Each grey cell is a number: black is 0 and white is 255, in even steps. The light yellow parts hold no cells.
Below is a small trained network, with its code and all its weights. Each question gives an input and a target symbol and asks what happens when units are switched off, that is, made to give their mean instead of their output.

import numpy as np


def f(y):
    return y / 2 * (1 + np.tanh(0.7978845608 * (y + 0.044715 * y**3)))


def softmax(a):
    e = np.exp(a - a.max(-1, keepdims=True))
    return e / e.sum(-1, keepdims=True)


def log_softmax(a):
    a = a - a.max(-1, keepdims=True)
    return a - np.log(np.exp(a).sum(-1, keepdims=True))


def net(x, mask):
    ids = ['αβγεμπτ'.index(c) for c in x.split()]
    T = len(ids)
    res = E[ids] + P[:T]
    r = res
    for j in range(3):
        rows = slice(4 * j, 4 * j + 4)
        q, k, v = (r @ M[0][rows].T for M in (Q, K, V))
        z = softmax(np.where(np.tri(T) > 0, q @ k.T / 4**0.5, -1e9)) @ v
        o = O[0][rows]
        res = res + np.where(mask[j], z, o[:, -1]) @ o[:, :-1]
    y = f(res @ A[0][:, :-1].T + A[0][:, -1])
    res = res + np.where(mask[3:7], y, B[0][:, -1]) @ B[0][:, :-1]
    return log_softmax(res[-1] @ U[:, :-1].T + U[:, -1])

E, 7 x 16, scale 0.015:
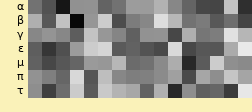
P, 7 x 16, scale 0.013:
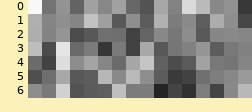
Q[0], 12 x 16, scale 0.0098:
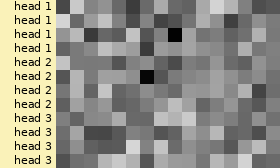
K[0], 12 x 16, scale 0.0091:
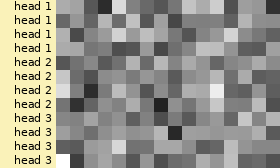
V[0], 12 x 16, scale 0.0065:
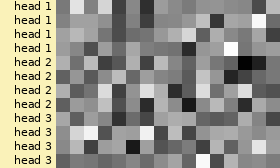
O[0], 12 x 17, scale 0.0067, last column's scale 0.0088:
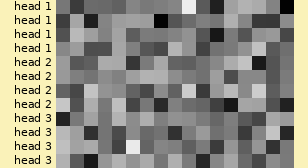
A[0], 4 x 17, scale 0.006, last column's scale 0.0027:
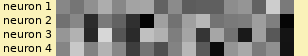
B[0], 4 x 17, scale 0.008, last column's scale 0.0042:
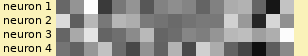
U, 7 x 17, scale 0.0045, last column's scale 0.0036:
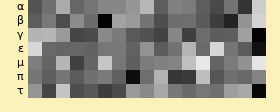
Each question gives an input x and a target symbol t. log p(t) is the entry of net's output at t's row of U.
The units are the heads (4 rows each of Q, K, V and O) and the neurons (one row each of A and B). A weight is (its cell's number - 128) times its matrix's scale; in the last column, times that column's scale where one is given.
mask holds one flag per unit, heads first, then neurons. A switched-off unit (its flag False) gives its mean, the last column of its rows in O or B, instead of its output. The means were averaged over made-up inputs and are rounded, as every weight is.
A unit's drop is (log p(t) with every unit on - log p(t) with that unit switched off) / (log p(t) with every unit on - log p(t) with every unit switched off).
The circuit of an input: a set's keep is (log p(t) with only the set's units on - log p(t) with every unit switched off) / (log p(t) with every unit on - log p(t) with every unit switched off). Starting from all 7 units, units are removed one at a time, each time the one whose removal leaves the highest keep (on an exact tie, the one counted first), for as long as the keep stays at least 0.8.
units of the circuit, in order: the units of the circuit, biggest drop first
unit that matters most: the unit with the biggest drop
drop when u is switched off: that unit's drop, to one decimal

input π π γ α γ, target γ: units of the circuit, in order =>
(head 2; head 3)
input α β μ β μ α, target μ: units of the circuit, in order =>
(neuron 3; head 2; head 3)
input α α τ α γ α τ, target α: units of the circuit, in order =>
(neuron 1; head 3; head 2)
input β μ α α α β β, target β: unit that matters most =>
head 2
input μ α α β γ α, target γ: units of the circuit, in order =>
(head 3; head 2)
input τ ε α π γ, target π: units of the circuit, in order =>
(head 1; head 2)
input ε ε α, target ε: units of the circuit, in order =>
(head 1; head 3)
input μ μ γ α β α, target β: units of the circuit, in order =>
(head 2; head 3)
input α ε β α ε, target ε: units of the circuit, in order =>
(head 2; head 1)
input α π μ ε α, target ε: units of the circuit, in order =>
(head 3; head 1)
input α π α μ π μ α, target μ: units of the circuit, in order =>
(neuron 3; head 2)
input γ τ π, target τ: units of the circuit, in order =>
(head 1; head 3)
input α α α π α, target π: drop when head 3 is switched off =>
0.1
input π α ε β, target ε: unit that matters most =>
head 2
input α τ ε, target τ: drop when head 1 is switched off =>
0.6
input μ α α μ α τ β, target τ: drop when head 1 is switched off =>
0.5
